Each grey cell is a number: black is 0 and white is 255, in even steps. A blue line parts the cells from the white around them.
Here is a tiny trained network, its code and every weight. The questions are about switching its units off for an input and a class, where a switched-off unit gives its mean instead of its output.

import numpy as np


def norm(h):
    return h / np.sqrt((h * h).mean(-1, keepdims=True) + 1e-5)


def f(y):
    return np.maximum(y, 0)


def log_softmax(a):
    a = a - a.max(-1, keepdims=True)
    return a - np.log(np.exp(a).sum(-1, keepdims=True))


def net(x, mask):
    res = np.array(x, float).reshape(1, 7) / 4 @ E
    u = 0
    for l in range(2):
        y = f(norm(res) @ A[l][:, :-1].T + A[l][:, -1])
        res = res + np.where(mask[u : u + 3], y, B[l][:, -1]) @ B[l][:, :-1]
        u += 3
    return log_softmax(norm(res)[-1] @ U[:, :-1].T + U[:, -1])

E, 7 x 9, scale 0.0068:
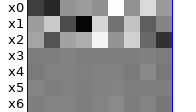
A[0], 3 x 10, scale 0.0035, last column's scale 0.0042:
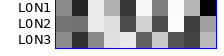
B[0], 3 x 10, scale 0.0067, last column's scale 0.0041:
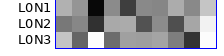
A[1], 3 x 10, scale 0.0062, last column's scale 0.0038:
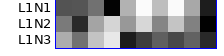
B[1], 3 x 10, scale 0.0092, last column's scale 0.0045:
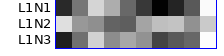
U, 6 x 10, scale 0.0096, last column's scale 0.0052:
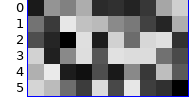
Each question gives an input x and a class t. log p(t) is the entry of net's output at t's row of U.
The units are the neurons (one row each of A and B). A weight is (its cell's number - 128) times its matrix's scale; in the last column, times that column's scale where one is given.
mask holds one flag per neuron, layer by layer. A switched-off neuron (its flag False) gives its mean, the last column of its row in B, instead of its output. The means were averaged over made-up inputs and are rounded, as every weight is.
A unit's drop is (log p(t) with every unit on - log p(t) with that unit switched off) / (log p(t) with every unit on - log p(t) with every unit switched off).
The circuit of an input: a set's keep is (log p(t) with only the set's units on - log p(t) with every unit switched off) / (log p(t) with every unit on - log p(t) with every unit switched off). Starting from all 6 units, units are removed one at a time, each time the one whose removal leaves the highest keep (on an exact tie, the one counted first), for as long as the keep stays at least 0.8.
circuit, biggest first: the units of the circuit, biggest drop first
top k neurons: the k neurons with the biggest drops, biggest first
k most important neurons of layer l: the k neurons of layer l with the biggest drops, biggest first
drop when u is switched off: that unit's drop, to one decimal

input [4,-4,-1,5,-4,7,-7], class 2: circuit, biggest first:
L0N1
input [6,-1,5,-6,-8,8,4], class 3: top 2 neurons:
L1N2; L1N3
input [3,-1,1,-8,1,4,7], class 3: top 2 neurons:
L1N2; L0N3
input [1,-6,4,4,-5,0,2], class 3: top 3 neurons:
L1N2; L1N1; L0N1
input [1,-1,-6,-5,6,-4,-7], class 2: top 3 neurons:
L1N1; L1N3; L0N3
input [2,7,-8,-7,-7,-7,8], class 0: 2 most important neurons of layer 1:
L1N1; L1N2
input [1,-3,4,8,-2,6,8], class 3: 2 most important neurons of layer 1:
L1N2; L1N1
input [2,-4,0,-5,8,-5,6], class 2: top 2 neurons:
L0N2; L0N1
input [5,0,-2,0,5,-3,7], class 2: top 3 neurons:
L0N1; L0N2; L1N3
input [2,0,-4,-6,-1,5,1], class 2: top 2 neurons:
L0N3; L1N1
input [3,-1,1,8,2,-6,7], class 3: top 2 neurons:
L1N2; L0N3
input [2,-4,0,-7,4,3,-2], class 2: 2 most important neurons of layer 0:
L0N2; L0N1
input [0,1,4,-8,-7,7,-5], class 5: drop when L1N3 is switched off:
0.4
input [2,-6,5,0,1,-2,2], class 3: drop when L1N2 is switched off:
0.4
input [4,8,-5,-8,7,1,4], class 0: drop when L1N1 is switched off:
1.1
